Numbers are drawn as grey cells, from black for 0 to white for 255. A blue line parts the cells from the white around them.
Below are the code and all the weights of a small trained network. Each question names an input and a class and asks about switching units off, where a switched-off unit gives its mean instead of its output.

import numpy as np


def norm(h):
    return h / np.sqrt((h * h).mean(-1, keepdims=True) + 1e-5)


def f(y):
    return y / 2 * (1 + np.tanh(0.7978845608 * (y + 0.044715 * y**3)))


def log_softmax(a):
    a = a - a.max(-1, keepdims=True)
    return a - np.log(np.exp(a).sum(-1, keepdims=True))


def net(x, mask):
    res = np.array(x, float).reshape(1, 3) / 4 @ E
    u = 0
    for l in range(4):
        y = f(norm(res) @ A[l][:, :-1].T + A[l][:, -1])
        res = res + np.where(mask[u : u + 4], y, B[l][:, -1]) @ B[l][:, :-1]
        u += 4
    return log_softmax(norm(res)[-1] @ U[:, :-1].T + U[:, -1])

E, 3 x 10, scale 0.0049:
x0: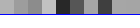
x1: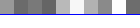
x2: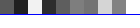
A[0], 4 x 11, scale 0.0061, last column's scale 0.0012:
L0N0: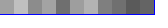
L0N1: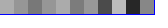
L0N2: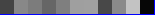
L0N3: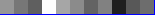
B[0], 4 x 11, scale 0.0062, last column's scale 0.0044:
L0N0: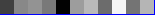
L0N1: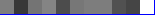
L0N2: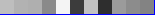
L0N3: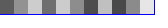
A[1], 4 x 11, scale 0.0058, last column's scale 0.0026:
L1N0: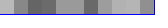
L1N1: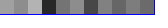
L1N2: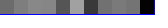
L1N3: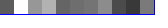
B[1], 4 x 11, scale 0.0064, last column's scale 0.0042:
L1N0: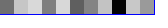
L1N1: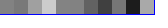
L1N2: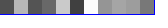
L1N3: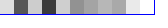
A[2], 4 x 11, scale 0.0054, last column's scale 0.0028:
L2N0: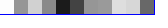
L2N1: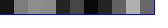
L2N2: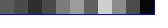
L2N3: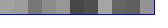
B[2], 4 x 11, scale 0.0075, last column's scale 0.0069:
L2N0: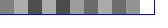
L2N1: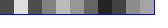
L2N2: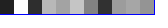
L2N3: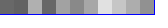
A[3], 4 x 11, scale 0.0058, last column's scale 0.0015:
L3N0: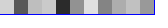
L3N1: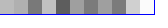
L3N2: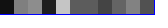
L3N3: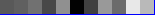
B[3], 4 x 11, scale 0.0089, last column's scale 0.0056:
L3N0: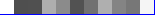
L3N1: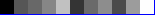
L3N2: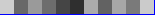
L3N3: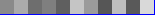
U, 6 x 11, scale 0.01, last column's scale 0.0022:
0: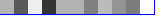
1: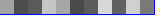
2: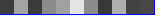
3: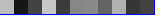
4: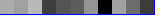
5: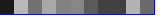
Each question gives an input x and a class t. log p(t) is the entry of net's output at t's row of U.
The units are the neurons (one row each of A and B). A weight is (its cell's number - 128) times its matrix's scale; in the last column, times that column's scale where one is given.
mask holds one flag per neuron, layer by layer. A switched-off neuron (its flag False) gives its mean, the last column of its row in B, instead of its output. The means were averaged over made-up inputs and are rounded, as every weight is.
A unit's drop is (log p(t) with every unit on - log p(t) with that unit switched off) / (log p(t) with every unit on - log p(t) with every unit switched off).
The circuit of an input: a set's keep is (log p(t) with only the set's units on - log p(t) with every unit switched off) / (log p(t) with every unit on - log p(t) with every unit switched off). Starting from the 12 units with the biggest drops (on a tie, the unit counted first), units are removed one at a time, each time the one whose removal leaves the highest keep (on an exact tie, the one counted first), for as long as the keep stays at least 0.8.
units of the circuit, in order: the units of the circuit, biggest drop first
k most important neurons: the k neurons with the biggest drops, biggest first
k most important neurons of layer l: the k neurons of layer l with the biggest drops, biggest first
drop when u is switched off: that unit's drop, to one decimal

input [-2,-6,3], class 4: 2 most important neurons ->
(L3N2 L2N0)
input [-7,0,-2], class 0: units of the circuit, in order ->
(L2N0 L3N1)
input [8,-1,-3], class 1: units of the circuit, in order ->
(L3N1 L3N0)
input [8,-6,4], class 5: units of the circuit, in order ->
(L2N1)
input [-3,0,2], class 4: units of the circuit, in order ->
(L2N0 L1N3 L3N2)
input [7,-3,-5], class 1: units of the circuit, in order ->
(L1N3 L3N1)
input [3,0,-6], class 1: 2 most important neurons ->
(L1N3 L0N3)
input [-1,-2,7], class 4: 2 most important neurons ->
(L1N3 L3N2)
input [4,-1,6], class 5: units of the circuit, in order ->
(L1N3 L2N1)
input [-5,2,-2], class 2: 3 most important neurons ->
(L2N2 L3N1 L2N0)
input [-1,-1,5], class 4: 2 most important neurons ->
(L1N3 L3N2)
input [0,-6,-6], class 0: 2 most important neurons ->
(L0N3 L1N3)
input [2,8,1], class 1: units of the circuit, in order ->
(L1N0 L3N3)
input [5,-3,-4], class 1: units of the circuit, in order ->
(L1N3)
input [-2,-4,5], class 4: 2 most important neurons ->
(L3N2 L2N0)
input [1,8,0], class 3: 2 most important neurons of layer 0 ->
(L0N3 L0N1)
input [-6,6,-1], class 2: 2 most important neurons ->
(L2N2 L1N3)
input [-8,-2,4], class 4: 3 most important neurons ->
(L3N2 L2N0 L1N3)
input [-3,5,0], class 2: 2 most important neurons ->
(L1N3 L2N2)
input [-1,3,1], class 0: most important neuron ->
(L2N0)
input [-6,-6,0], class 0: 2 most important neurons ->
(L2N3 L0N3)
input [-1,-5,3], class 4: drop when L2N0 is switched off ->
0.2
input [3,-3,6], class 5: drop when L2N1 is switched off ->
0.4
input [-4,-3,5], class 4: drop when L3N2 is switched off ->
0.3
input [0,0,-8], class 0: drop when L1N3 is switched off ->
0.9
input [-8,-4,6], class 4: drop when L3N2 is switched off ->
0.5
